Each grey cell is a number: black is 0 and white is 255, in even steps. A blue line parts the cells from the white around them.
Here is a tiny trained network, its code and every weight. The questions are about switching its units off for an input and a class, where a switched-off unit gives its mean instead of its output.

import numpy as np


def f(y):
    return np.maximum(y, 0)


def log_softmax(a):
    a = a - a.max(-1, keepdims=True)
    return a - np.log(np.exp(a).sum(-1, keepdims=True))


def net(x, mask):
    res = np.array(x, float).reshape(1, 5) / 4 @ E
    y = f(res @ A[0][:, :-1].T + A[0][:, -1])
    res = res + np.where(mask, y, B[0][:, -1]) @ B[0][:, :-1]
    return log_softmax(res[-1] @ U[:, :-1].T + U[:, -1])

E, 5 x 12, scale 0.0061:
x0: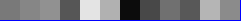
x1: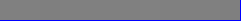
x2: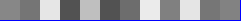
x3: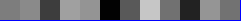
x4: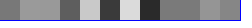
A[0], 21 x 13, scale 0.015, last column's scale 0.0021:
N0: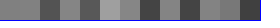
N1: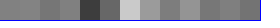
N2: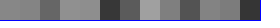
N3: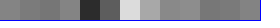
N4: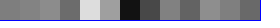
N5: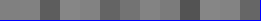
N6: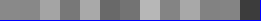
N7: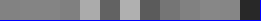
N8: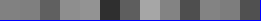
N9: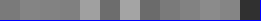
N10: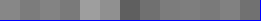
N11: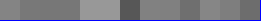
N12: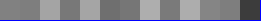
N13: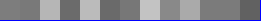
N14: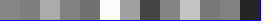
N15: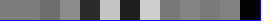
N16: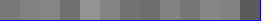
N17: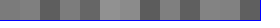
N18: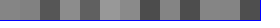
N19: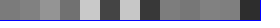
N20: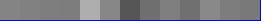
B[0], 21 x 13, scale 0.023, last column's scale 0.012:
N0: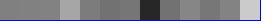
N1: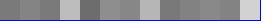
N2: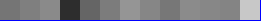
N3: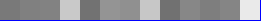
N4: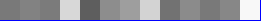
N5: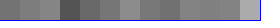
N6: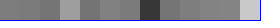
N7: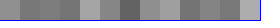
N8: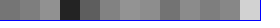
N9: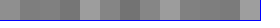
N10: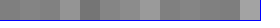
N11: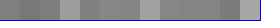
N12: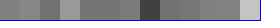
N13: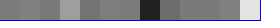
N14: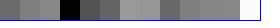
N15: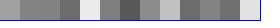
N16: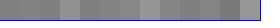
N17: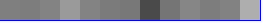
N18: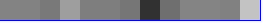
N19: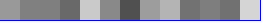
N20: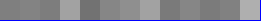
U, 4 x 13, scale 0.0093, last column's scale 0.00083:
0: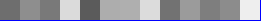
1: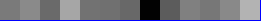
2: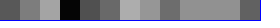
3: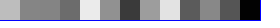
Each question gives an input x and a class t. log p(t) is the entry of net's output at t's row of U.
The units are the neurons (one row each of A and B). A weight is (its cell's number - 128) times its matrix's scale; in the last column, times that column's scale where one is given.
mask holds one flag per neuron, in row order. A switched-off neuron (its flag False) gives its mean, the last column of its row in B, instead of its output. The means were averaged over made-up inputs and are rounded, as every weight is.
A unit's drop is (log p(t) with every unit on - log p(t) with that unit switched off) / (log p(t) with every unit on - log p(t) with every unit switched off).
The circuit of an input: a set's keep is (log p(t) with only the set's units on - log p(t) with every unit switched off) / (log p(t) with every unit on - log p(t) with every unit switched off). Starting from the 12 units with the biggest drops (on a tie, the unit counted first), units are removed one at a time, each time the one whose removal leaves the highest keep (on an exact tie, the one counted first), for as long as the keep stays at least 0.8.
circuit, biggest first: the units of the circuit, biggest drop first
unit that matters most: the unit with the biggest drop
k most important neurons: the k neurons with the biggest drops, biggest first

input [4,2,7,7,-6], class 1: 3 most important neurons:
N13, N14, N6
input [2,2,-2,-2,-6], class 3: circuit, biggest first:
N15
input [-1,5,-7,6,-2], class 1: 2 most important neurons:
N0, N14
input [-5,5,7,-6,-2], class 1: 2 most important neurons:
N13, N4
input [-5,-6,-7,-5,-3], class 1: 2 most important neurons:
N0, N4
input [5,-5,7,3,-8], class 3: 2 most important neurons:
N15, N0
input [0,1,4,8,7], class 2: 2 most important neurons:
N8, N2
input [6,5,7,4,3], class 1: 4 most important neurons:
N13, N6, N3, N12
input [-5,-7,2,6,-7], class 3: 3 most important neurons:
N15, N14, N4
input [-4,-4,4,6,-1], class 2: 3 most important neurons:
N8, N4, N2
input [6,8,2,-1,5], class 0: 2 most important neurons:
N4, N15
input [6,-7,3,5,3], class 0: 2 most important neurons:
N4, N14
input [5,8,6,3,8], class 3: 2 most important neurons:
N19, N7
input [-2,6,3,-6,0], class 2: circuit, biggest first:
N14
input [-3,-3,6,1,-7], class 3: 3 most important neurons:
N15, N0, N18
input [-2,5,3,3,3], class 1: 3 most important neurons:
N14, N15, N4
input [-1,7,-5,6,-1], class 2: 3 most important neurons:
N8, N2, N13
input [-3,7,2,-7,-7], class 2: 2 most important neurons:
N14, N19
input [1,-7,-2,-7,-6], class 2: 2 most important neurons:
N14, N19
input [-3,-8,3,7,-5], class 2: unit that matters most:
N8
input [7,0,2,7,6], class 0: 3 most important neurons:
N4, N14, N20
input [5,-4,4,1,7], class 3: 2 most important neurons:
N19, N3
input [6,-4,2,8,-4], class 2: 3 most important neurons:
N8, N2, N3
